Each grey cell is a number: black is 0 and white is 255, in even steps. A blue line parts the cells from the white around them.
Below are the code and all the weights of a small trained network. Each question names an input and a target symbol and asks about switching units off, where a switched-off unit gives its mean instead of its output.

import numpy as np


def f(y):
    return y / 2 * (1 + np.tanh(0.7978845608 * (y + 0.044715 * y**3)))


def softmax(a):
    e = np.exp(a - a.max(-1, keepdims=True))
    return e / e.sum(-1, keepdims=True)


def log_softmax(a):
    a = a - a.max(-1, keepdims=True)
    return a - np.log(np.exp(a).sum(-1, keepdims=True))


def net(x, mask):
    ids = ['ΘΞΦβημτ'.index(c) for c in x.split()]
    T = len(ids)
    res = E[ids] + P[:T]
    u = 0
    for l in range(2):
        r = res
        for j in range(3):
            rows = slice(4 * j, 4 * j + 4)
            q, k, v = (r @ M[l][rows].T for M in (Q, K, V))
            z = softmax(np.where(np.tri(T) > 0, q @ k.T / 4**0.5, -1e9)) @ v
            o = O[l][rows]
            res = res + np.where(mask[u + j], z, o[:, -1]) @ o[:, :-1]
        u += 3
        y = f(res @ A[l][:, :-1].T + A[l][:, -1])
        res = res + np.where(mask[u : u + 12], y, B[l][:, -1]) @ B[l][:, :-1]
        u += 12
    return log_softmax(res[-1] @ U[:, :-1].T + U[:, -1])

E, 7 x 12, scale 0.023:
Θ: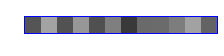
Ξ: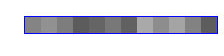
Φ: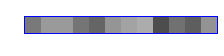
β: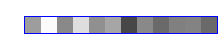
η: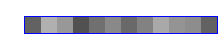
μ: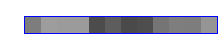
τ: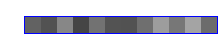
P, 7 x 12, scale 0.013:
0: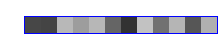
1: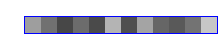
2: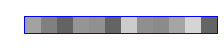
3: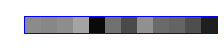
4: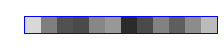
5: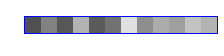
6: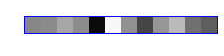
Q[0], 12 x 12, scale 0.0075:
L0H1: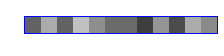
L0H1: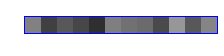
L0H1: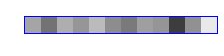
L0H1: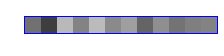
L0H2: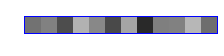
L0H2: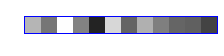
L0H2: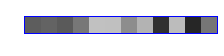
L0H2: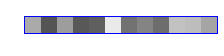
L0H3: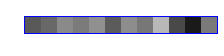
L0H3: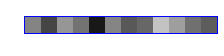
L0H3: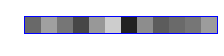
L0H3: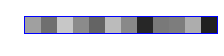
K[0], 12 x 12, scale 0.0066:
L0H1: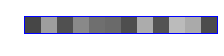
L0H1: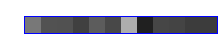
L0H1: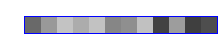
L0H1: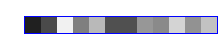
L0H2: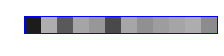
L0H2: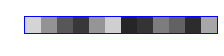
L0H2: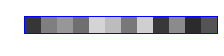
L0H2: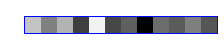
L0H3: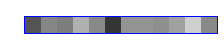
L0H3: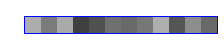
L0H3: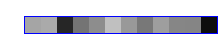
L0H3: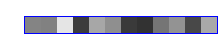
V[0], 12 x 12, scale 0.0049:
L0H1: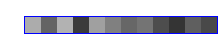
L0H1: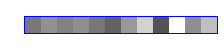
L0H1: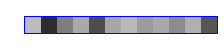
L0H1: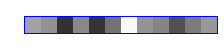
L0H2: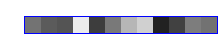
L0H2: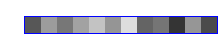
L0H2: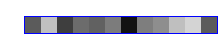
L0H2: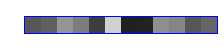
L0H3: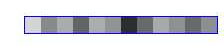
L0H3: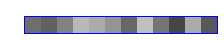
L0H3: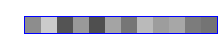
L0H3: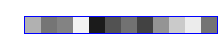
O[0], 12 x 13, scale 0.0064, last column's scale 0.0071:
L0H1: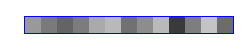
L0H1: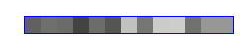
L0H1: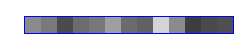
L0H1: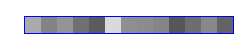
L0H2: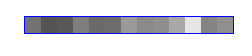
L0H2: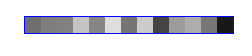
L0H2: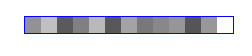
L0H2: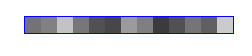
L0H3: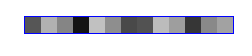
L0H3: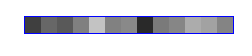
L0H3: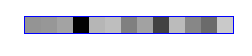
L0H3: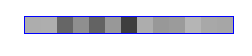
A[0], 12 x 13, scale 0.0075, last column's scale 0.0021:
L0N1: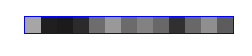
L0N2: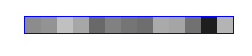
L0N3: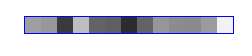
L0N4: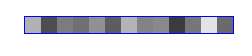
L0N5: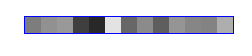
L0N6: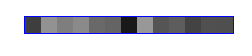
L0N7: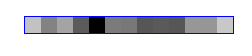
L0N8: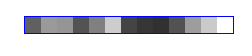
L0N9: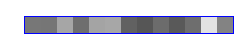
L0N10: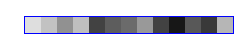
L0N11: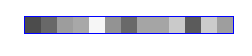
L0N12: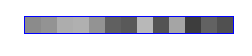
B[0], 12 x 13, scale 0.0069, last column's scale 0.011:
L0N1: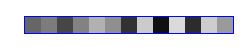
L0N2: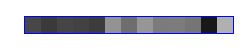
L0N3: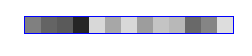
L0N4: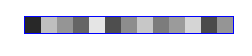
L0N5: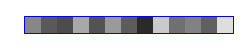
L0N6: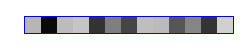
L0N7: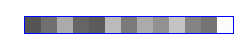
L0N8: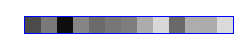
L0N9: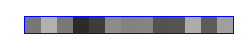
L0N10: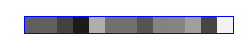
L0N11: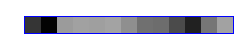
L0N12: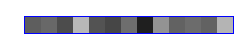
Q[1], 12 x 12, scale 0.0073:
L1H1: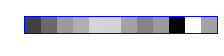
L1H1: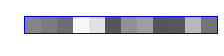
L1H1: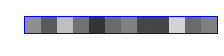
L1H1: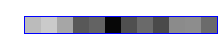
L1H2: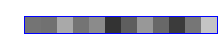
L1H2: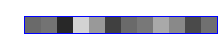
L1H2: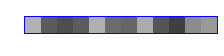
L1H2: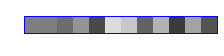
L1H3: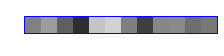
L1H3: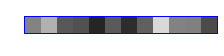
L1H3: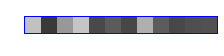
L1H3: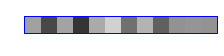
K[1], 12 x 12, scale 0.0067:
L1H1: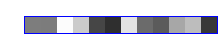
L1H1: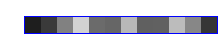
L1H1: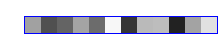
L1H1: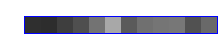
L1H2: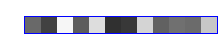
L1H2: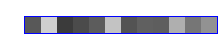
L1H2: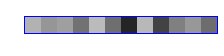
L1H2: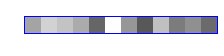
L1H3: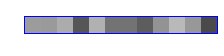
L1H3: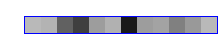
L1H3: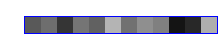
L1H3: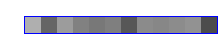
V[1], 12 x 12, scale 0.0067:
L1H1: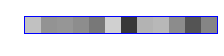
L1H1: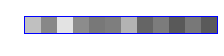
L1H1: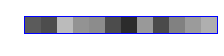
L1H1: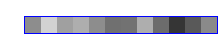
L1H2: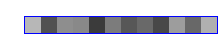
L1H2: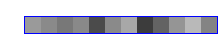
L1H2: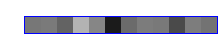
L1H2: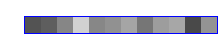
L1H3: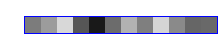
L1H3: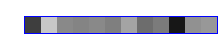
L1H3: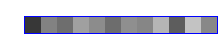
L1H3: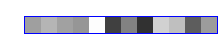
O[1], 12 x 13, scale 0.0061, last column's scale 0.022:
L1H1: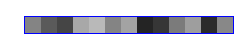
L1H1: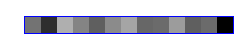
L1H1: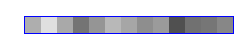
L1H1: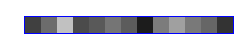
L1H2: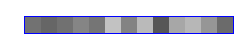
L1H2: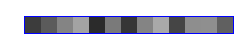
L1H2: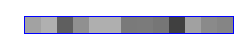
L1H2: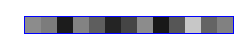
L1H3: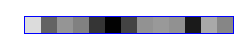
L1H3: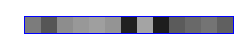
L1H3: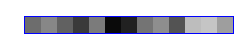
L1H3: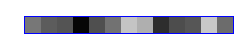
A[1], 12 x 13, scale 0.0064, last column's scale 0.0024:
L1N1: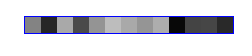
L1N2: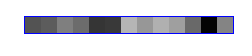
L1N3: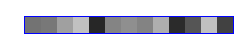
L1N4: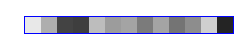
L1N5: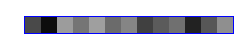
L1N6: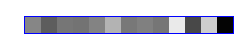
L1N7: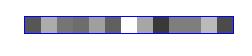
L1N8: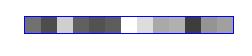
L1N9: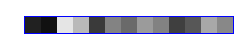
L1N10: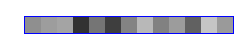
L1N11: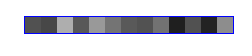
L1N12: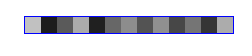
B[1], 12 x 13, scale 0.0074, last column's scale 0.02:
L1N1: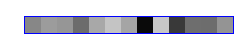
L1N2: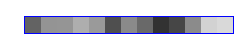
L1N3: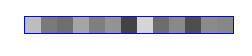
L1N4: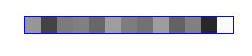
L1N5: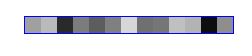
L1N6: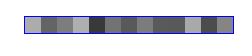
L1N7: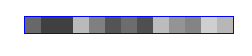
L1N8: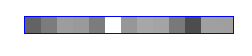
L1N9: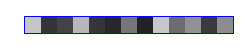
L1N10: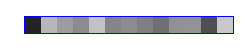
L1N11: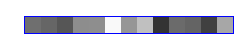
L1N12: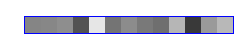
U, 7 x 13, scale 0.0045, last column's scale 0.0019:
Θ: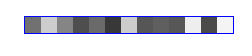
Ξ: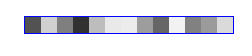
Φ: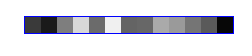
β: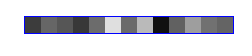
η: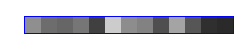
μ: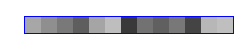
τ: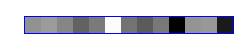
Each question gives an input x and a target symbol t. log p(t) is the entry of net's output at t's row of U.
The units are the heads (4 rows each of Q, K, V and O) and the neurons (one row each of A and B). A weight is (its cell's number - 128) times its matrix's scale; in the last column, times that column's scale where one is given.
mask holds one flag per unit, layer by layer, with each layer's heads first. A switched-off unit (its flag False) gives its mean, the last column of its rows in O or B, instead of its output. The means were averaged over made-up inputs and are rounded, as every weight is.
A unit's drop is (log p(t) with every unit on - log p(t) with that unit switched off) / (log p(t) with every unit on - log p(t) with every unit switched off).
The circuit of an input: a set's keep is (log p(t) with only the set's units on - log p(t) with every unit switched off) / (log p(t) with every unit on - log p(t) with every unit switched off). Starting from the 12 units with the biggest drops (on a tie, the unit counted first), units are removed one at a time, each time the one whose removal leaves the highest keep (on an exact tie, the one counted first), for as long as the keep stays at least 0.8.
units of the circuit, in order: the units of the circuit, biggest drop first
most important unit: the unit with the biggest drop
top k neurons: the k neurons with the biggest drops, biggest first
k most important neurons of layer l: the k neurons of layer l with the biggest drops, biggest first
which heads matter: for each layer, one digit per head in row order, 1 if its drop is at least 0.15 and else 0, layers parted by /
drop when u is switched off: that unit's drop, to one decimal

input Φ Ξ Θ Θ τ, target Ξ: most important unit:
L0N1
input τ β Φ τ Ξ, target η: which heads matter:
000 / 001
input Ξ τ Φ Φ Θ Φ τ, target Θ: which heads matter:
010 / 001
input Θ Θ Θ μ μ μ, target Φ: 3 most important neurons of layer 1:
(L1N4 L1N7 L1N6)
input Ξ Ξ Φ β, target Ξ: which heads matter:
000 / 101
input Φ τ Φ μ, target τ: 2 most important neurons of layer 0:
(L0N1 L0N10)
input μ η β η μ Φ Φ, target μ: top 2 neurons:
(L0N8 L1N12)
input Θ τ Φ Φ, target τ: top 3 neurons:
(L0N1 L1N1 L0N10)
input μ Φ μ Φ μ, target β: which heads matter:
100 / 110
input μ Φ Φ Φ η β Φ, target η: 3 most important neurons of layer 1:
(L1N5 L1N11 L1N9)
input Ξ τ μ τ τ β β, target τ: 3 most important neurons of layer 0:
(L0N1 L0N10 L0N2)
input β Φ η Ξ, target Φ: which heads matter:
010 / 011
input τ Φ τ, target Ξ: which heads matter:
111 / 110
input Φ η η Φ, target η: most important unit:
L1N11
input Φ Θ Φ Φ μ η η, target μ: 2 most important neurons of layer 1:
(L1N12 L1N2)
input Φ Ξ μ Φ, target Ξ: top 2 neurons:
(L1N12 L1N4)
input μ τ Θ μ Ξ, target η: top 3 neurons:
(L1N4 L1N6 L0N1)
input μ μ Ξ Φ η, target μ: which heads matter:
011 / 101
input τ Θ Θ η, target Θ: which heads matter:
010 / 101
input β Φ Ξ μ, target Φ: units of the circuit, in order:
(L1H3)
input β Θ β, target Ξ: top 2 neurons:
(L0N11 L0N5)
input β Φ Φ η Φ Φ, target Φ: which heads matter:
010 / 110
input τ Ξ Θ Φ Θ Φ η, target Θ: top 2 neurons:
(L0N8 L1N2)
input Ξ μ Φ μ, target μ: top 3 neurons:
(L1N12 L1N2 L0N6)
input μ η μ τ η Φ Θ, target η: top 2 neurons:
(L1N5 L1N11)
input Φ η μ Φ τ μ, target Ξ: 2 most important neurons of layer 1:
(L1N10 L1N2)
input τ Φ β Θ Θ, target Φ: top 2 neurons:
(L0N8 L1N4)
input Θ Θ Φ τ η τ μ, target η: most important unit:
L1H1
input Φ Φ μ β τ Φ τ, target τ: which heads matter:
010 / 000
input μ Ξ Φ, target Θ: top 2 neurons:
(L0N3 L0N6)
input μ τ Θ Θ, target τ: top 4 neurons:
(L0N1 L1N1 L1N2 L1N11)
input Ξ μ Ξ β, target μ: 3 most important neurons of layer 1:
(L1N12 L1N2 L1N4)
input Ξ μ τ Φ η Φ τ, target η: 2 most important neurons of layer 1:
(L1N5 L1N11)
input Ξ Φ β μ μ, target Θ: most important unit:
L0H2
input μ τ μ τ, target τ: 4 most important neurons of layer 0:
(L0N1 L0N6 L0N4 L0N2)
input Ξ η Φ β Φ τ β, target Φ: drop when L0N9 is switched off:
0.3
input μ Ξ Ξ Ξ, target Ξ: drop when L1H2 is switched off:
0.1
